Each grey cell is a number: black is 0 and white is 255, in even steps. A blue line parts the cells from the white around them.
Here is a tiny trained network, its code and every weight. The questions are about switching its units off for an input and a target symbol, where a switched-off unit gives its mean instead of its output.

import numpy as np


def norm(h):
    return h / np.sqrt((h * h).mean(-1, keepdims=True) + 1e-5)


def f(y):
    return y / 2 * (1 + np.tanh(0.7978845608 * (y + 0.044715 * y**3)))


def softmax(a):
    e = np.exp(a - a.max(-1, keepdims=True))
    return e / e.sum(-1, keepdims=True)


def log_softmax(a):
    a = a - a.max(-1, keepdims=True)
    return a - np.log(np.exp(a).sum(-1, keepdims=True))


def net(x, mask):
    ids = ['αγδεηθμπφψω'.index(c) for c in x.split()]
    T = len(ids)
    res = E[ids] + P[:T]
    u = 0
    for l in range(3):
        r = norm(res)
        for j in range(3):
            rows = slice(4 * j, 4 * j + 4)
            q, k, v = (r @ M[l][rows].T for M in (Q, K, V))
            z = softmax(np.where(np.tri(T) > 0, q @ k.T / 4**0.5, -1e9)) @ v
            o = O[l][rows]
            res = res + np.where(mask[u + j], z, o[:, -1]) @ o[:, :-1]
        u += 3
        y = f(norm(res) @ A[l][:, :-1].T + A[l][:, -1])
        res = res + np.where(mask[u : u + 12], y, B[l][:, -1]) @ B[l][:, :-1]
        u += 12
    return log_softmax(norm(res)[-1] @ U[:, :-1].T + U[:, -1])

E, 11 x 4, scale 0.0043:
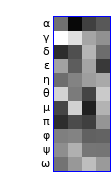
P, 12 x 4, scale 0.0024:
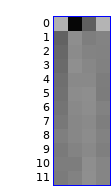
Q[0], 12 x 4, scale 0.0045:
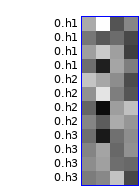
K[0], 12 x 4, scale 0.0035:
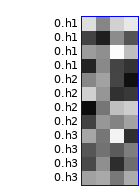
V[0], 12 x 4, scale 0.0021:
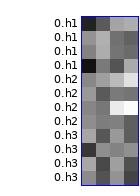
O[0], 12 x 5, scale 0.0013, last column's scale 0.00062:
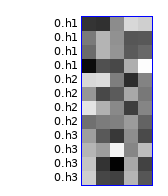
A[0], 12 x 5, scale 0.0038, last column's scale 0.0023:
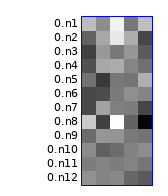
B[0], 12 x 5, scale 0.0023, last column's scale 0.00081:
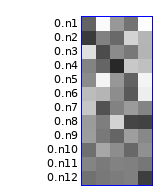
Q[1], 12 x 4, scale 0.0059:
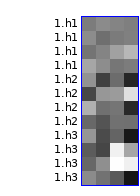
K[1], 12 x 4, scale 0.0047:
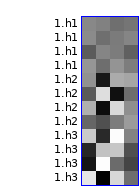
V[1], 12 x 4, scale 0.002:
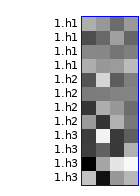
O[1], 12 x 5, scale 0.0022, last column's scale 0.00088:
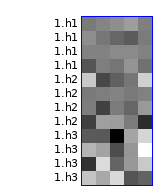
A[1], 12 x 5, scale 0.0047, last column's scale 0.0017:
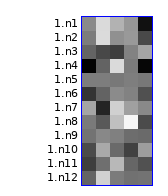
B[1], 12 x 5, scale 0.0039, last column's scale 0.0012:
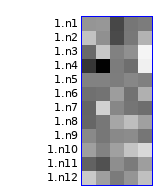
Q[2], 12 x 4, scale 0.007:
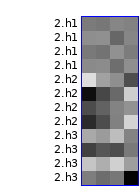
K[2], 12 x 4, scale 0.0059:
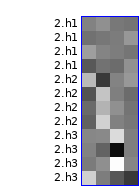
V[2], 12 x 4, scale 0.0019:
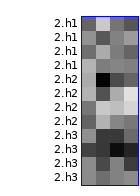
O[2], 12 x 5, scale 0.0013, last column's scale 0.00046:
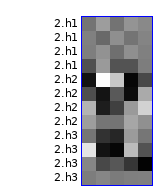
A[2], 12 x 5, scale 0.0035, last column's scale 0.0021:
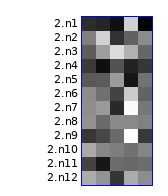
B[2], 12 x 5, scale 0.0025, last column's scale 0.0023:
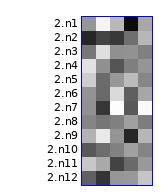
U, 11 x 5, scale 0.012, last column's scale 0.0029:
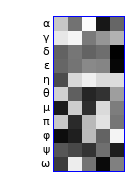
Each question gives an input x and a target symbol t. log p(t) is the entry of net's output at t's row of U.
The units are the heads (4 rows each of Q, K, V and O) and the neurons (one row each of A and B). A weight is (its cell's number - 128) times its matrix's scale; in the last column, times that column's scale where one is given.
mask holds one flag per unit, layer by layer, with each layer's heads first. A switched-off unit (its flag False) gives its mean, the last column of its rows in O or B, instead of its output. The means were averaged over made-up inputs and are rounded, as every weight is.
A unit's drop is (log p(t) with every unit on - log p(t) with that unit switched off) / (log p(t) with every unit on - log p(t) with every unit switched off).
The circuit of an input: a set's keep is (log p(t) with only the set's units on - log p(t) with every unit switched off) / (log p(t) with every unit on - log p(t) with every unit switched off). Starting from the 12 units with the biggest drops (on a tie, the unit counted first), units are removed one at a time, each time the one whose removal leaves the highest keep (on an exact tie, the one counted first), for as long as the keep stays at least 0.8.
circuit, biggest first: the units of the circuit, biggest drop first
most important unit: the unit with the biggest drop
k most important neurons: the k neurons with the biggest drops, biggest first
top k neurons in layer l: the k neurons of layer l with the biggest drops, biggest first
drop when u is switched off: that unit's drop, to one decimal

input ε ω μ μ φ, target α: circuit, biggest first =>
(1.h3)
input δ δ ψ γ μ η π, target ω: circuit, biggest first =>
(2.n1 2.n9)
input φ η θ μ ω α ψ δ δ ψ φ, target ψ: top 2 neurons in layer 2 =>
(2.n7 2.n9)
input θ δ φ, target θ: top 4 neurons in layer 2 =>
(2.n7 2.n6 2.n1 2.n9)
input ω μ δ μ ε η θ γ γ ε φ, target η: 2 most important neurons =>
(1.n10 0.n1)
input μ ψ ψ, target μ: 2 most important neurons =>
(1.n4 2.n2)
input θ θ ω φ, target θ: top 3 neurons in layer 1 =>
(1.n8 1.n3 1.n7)
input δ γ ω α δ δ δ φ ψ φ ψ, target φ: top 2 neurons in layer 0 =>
(0.n5 0.n6)
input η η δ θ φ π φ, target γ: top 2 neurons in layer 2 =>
(2.n7 2.n6)
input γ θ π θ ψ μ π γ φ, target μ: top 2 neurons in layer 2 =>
(2.n7 2.n6)
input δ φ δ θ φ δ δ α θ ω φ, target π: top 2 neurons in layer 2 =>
(2.n9 2.n1)
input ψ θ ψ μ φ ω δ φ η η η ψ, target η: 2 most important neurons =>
(1.n4 2.n7)
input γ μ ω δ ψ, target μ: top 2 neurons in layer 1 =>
(1.n4 1.n8)
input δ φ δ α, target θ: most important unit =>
2.n4
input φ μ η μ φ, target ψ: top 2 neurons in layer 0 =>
(0.n2 0.n1)
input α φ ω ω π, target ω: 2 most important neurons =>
(1.n3 2.n1)
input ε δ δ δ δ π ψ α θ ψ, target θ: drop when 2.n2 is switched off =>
0.1
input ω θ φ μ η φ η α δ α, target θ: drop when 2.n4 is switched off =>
0.1
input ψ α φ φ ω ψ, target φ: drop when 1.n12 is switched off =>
0.0
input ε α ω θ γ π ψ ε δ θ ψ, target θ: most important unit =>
0.h1
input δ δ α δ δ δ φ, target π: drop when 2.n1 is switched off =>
0.1
